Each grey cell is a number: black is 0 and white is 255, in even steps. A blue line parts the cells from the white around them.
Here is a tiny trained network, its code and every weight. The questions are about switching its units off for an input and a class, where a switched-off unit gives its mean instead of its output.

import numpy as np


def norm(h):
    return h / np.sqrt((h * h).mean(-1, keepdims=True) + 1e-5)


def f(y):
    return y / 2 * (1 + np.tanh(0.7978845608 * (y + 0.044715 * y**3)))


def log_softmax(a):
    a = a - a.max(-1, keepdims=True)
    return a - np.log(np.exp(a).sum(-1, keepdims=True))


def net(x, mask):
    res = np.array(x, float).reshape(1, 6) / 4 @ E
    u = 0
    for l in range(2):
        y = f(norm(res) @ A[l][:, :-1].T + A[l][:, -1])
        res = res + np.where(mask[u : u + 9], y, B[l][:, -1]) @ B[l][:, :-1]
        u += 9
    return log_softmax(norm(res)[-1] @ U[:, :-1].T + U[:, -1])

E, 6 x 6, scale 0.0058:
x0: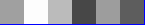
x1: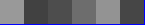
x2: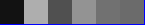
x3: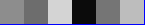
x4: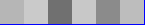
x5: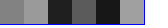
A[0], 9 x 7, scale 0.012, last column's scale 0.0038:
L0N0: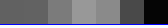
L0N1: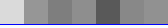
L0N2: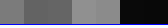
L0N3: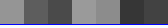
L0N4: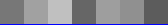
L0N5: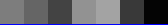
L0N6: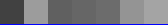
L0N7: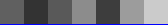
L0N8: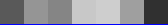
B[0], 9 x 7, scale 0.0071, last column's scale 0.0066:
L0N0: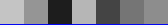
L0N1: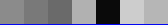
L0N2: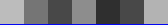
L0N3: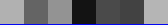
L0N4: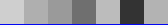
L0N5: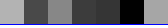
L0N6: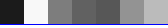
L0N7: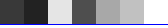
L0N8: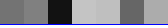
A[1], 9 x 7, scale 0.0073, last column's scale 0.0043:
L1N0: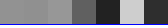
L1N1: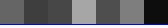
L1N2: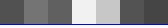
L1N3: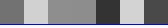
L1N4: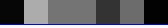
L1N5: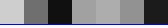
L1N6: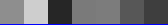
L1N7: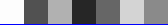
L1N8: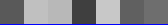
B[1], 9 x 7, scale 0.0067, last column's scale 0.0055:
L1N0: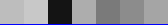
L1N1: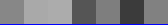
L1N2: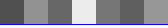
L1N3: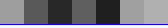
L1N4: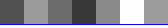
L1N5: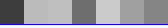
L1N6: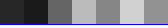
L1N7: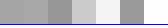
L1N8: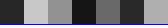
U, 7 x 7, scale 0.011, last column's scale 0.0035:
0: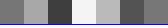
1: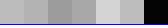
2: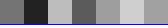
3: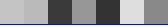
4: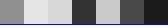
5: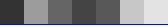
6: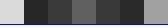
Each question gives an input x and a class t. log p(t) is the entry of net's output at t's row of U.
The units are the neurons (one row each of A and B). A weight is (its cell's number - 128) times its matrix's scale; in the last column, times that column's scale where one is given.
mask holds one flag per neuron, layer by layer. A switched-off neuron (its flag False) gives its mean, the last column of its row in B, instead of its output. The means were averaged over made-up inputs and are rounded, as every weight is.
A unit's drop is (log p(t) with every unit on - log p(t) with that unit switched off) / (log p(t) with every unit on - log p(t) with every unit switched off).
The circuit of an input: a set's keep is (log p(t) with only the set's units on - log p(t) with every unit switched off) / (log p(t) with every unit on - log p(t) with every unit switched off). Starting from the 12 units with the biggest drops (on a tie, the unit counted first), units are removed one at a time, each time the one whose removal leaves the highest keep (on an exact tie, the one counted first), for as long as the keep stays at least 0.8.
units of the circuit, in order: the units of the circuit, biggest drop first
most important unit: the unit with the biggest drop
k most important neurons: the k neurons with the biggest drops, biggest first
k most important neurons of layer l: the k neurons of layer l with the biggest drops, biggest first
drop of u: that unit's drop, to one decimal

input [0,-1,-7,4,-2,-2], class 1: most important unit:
L1N7
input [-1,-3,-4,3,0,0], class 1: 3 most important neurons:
[L1N7, L0N6, L0N4]
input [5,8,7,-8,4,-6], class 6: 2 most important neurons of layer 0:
[L0N5, L0N3]
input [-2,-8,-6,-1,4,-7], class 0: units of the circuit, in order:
[L0N8, L0N7]
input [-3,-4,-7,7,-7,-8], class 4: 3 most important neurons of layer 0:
[L0N4, L0N7, L0N1]
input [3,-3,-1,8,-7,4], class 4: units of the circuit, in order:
[L0N4, L1N7]
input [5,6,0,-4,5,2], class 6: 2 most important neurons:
[L0N5, L0N3]
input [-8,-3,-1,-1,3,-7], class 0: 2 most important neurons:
[L0N8, L1N2]
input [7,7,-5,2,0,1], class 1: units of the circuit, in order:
[L0N1, L1N7]
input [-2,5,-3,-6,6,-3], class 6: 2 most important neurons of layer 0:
[L0N3, L0N5]
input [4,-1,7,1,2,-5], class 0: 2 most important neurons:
[L0N8, L0N7]
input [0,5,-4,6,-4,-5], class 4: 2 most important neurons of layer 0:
[L0N7, L0N1]
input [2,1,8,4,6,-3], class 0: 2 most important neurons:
[L0N8, L0N7]
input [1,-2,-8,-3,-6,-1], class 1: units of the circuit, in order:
[L1N7]
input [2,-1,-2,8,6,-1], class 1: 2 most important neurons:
[L1N7, L0N1]
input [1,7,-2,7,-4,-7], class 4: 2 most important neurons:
[L0N7, L1N8]
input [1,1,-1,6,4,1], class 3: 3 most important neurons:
[L0N1, L0N7, L1N3]
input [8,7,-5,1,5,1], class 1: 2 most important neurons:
[L1N7, L0N6]
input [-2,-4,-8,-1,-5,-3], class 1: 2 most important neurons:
[L1N7, L0N7]
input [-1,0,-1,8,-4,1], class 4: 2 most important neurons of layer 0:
[L0N1, L0N4]
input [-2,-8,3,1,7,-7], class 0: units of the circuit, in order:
[L0N8]
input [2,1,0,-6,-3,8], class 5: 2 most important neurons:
[L0N6, L1N4]
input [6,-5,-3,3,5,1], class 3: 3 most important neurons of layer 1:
[L1N3, L1N0, L1N5]
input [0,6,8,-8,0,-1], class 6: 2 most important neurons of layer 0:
[L0N5, L0N3]
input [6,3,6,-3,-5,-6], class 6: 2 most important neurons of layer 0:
[L0N2, L0N5]
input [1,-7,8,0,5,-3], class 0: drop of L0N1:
0.1
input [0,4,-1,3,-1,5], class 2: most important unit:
L0N7
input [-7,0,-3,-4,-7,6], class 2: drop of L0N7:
1.4
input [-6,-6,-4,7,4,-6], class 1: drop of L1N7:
0.2
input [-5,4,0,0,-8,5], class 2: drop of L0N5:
-0.1
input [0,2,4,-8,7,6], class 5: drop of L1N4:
0.2
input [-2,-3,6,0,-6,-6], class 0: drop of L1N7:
-0.1
